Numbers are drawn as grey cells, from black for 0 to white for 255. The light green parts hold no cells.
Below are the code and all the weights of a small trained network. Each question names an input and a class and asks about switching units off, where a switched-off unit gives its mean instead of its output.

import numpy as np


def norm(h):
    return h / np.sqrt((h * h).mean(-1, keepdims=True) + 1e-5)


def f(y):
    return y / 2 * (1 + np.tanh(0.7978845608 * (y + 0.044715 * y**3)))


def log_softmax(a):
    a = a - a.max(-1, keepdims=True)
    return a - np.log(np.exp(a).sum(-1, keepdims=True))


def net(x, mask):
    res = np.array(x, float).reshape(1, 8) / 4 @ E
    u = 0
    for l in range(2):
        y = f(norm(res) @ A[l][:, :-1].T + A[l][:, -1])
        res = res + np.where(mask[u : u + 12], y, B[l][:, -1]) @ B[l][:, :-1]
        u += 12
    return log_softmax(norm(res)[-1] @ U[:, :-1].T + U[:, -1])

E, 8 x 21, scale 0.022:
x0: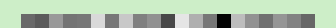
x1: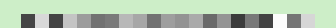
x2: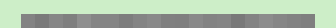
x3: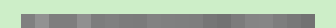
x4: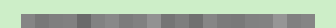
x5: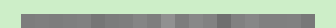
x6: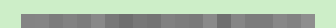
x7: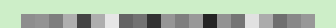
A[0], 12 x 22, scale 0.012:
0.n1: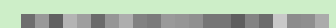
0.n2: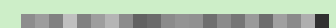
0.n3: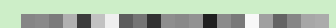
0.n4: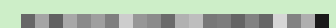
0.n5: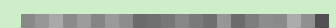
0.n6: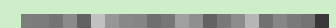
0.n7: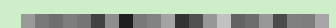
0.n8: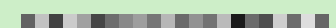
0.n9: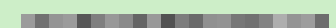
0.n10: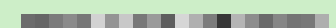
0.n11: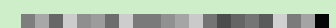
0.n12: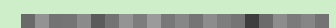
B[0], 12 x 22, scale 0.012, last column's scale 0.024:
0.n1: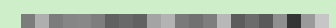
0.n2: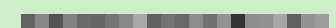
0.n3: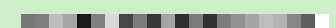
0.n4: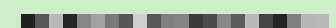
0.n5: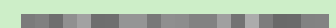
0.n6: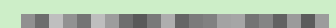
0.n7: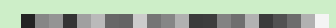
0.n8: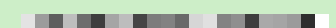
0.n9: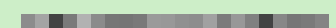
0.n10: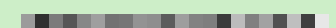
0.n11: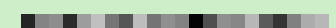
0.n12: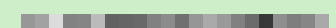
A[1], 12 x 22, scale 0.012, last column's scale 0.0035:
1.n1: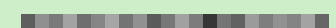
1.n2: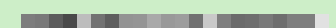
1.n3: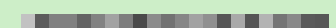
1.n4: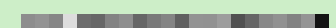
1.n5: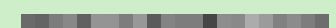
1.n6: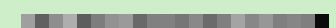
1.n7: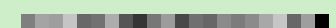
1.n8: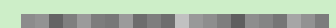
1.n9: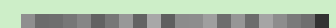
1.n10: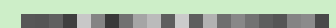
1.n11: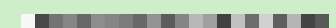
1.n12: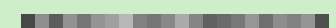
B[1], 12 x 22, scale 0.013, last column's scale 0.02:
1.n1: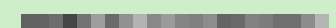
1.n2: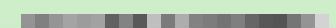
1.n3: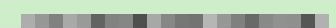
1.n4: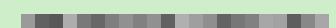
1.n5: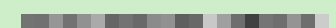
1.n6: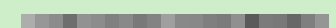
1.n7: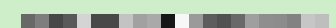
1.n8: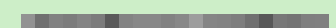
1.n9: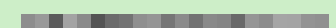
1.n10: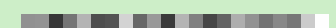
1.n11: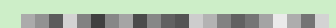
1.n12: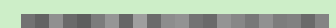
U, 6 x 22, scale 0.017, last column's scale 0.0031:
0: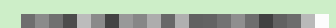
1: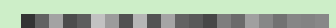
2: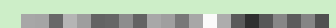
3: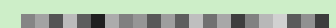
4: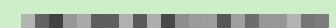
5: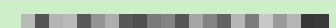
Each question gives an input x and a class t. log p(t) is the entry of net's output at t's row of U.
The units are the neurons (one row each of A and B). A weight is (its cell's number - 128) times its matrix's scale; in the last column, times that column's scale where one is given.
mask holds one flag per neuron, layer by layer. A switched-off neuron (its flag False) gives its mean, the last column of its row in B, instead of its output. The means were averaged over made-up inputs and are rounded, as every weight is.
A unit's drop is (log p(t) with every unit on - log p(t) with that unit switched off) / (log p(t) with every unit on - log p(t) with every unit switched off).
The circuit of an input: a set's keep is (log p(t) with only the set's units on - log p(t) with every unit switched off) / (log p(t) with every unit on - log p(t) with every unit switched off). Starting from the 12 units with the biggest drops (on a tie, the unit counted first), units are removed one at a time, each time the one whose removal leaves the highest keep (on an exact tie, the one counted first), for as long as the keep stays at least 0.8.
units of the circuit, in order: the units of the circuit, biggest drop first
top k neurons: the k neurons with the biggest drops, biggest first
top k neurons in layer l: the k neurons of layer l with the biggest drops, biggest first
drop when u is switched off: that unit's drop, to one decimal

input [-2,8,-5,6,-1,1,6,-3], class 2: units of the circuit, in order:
0.n8
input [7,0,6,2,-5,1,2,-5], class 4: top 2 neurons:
0.n10; 0.n7
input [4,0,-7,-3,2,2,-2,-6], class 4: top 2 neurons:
0.n7; 0.n10
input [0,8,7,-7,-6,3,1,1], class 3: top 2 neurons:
0.n8; 0.n7
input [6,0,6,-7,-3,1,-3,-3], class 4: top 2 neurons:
0.n10; 0.n7
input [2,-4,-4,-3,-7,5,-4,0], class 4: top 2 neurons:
0.n3; 0.n8
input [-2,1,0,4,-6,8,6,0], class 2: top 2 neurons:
0.n8; 0.n3
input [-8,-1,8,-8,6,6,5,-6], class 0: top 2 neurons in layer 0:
0.n7; 0.n3
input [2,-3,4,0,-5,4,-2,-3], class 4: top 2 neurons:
0.n3; 0.n7
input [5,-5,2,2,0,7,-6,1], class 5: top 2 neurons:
1.n10; 1.n7
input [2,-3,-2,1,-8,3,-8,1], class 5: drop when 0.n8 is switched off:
0.0
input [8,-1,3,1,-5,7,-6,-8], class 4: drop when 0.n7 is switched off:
0.2
